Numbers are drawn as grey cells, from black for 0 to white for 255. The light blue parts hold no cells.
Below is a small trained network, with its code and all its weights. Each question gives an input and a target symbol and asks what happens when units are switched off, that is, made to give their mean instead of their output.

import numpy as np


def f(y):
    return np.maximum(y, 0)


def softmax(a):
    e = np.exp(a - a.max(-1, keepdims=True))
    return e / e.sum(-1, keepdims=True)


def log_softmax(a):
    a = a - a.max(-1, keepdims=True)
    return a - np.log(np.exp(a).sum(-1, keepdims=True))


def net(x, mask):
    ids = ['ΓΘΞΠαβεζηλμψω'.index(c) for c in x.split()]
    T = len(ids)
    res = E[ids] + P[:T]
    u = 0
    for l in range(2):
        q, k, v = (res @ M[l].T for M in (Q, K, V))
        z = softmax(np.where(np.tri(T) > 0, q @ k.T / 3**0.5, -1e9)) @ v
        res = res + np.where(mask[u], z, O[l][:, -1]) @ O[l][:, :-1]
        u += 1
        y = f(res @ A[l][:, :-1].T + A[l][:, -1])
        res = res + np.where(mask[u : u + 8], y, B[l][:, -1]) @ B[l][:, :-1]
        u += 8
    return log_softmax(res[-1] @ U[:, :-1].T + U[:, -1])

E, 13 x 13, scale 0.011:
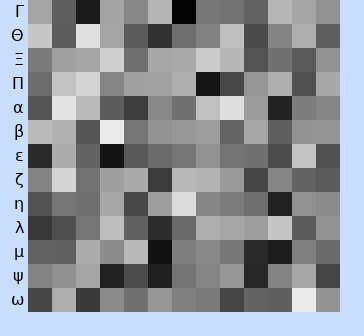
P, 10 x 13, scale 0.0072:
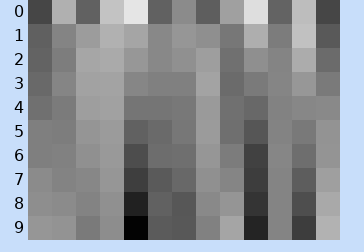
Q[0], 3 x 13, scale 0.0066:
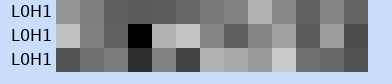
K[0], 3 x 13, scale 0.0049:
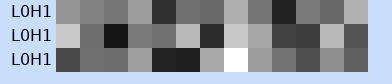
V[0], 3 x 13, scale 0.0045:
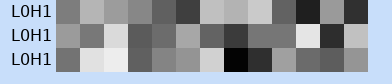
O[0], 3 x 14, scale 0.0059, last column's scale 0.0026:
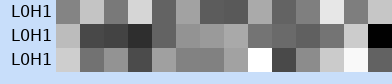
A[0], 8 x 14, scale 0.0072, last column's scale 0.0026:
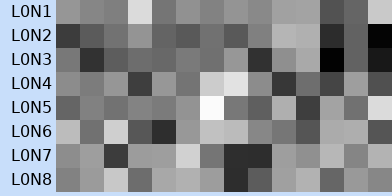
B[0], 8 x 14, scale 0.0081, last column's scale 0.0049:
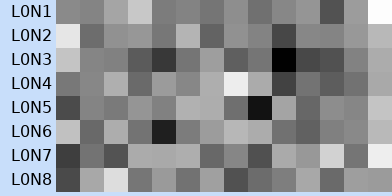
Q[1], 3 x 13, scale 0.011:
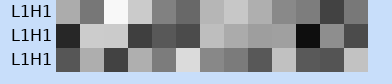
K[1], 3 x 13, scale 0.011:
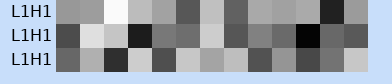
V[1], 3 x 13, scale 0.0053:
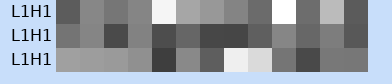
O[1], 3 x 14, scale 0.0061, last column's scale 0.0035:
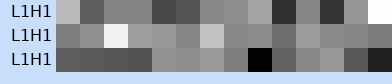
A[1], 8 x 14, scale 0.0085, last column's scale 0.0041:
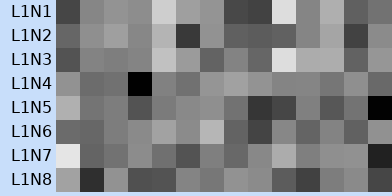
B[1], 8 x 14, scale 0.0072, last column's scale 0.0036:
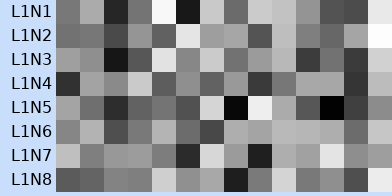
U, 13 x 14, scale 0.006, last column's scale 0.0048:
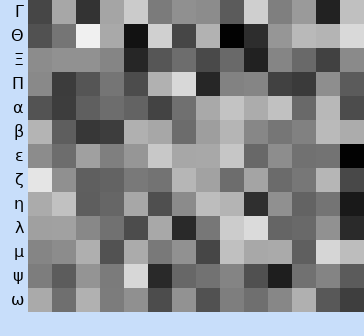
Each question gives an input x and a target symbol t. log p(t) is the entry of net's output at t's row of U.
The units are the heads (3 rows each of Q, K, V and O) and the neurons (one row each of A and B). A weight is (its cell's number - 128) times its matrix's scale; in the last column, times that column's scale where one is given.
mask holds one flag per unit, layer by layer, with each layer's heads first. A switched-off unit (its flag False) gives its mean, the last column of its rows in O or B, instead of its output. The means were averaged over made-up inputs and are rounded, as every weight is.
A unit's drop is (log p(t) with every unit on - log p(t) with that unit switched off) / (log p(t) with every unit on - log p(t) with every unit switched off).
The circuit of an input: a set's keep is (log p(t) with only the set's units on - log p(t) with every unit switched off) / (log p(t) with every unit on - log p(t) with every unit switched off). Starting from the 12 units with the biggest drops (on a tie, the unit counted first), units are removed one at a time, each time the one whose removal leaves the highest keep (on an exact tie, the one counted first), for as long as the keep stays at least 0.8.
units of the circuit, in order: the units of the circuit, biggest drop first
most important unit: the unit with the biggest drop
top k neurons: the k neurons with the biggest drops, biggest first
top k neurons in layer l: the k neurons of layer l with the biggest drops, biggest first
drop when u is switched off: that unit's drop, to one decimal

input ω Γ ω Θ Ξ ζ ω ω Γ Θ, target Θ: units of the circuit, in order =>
L1H1; L1N1
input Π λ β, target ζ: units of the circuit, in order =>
L0H1; L1N7; L0N6
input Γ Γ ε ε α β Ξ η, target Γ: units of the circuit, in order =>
L1H1; L1N6
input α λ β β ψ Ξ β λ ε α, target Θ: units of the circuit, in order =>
L1H1; L1N1
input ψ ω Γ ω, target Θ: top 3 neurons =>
L0N7; L1N1; L1N3
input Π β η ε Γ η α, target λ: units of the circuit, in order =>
L0N8; L1H1
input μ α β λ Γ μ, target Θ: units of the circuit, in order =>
L1N1; L1N3
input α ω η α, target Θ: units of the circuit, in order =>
L1H1; L1N1; L1N3
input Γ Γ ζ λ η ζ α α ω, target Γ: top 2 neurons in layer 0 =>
L0N7; L0N1
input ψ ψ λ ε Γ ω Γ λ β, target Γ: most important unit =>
L0N1
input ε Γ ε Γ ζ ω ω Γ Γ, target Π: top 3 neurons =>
L0N3; L1N5; L1N8
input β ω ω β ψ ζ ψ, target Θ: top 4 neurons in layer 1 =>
L1N1; L1N2; L1N3; L1N8
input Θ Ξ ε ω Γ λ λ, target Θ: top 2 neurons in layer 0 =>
L0N3; L0N2
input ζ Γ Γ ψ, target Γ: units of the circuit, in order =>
L1H1; L0H1; L1N1
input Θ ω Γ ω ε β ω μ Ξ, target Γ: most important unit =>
L1H1
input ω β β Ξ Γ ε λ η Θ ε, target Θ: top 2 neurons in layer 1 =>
L1N1; L1N3
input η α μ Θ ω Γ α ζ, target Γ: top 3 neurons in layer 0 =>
L0N6; L0N1; L0N7
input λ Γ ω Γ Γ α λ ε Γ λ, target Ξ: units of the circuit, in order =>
L0N3; L0H1
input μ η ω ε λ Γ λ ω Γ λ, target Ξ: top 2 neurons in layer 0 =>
L0N3; L0N2
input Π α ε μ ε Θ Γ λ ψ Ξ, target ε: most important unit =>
L0N8
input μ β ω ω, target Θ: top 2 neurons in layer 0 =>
L0N5; L0N7
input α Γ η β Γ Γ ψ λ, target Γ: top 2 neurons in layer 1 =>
L1N3; L1N1
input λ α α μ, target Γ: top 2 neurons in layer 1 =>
L1N2; L1N6
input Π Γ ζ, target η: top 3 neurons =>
L0N8; L0N4; L1N2
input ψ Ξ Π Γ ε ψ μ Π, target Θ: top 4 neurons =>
L1N4; L0N8; L1N1; L0N4
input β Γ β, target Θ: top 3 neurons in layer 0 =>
L0N7; L0N1; L0N5
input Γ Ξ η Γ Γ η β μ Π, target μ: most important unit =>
L0N8
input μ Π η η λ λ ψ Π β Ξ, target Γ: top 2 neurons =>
L1N8; L1N4
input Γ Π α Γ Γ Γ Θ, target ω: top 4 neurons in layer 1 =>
L1N8; L1N7; L1N4; L1N2
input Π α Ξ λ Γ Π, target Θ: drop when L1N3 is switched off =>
0.2
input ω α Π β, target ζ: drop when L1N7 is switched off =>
0.5
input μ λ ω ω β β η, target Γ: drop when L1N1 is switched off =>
0.3
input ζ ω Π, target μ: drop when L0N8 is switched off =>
0.7
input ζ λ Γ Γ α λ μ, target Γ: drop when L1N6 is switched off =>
0.2
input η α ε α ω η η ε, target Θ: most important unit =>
L1N1
